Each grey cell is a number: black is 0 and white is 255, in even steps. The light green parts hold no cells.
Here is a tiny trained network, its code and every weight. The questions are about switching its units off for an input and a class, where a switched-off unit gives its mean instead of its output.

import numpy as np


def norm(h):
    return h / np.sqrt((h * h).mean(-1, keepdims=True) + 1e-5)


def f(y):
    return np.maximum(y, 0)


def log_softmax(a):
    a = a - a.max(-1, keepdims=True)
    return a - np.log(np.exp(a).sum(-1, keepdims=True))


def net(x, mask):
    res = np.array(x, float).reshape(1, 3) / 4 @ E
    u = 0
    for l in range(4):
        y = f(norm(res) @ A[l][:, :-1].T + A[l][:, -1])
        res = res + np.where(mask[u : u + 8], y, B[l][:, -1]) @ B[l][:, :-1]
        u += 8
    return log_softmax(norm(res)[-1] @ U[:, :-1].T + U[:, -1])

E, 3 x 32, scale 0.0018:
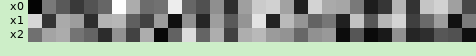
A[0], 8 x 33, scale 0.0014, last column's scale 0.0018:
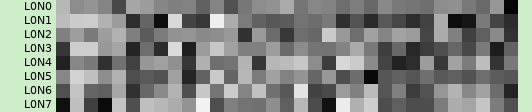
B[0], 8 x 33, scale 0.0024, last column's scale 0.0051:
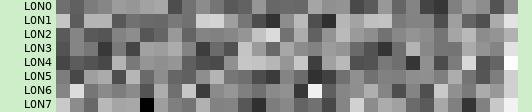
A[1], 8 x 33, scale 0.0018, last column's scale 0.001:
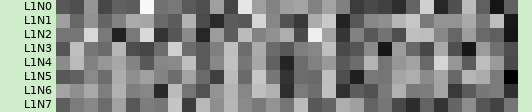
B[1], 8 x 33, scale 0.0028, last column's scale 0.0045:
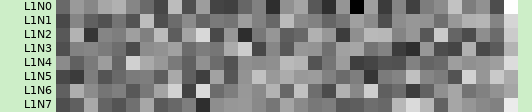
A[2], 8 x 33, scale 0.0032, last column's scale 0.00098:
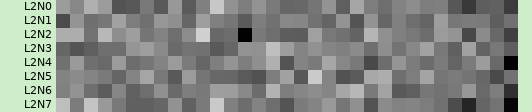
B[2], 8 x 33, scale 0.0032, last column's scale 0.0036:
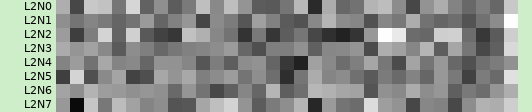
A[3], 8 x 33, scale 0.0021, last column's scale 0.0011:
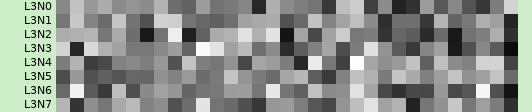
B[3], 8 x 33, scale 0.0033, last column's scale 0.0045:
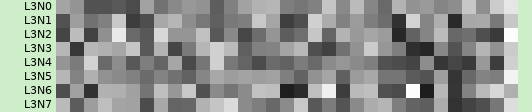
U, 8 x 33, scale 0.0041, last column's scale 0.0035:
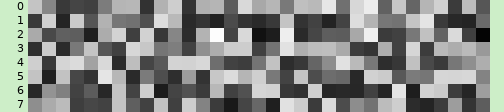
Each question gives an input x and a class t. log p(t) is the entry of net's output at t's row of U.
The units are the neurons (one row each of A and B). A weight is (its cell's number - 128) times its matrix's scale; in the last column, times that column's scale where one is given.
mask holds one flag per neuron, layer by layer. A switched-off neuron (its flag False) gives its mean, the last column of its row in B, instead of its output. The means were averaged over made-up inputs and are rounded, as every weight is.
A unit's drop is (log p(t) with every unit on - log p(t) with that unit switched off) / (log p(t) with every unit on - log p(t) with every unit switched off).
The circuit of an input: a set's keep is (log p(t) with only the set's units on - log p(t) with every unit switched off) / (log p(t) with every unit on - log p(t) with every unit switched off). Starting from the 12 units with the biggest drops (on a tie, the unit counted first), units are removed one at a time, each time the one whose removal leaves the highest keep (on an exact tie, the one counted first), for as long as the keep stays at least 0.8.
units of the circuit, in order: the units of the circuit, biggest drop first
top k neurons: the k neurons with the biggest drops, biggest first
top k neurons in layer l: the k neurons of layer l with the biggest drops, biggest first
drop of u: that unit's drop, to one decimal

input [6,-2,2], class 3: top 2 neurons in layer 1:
(L1N4 L1N1)
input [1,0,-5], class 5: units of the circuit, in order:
(L0N1 L3N2 L1N5)
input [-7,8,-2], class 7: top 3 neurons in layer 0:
(L0N7 L0N1 L0N5)
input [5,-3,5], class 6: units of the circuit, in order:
(L0N4)
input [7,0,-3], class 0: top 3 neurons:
(L0N4 L0N7 L3N0)
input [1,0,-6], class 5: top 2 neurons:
(L0N1 L1N5)
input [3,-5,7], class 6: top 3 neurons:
(L0N4 L1N7 L0N5)
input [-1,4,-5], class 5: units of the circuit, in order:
(L3N2 L1N1)
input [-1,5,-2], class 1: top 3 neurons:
(L1N2 L2N2 L1N7)
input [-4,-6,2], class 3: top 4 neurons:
(L0N6 L0N3 L0N2 L1N4)
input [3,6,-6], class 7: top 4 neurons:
(L1N1 L0N4 L1N0 L3N4)
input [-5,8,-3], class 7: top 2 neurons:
(L1N1 L1N0)
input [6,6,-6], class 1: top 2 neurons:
(L0N7 L2N5)
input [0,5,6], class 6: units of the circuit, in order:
(L1N0)
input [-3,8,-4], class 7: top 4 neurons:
(L1N1 L1N0 L3N4 L0N1)
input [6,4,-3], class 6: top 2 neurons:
(L1N0 L0N4)
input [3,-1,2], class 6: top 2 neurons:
(L0N4 L1N7)
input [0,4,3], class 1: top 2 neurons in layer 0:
(L0N7 L0N4)
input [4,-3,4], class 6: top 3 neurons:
(L0N4 L1N7 L2N5)
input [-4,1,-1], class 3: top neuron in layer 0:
(L0N7)
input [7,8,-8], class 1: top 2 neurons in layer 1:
(L1N2 L1N7)
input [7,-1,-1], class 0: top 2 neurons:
(L0N7 L0N4)
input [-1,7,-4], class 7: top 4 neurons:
(L1N1 L1N0 L3N4 L0N1)
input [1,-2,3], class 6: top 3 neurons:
(L0N4 L0N3 L1N7)
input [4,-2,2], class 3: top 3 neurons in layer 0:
(L0N7 L0N6 L0N1)
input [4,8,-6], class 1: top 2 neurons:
(L1N2 L0N7)
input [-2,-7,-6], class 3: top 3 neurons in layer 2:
(L2N0 L2N7 L2N3)
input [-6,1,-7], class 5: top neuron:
(L1N1)
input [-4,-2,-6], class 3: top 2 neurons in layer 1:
(L1N6 L1N7)
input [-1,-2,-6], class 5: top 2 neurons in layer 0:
(L0N1 L0N7)
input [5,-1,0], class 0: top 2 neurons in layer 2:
(L2N3 L2N5)
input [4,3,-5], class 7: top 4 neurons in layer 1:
(L1N0 L1N2 L1N1 L1N4)
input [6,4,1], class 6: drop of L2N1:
0.0
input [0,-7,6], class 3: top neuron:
(L0N6)
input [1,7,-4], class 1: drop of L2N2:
0.1
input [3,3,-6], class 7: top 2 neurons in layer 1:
(L1N0 L1N4)
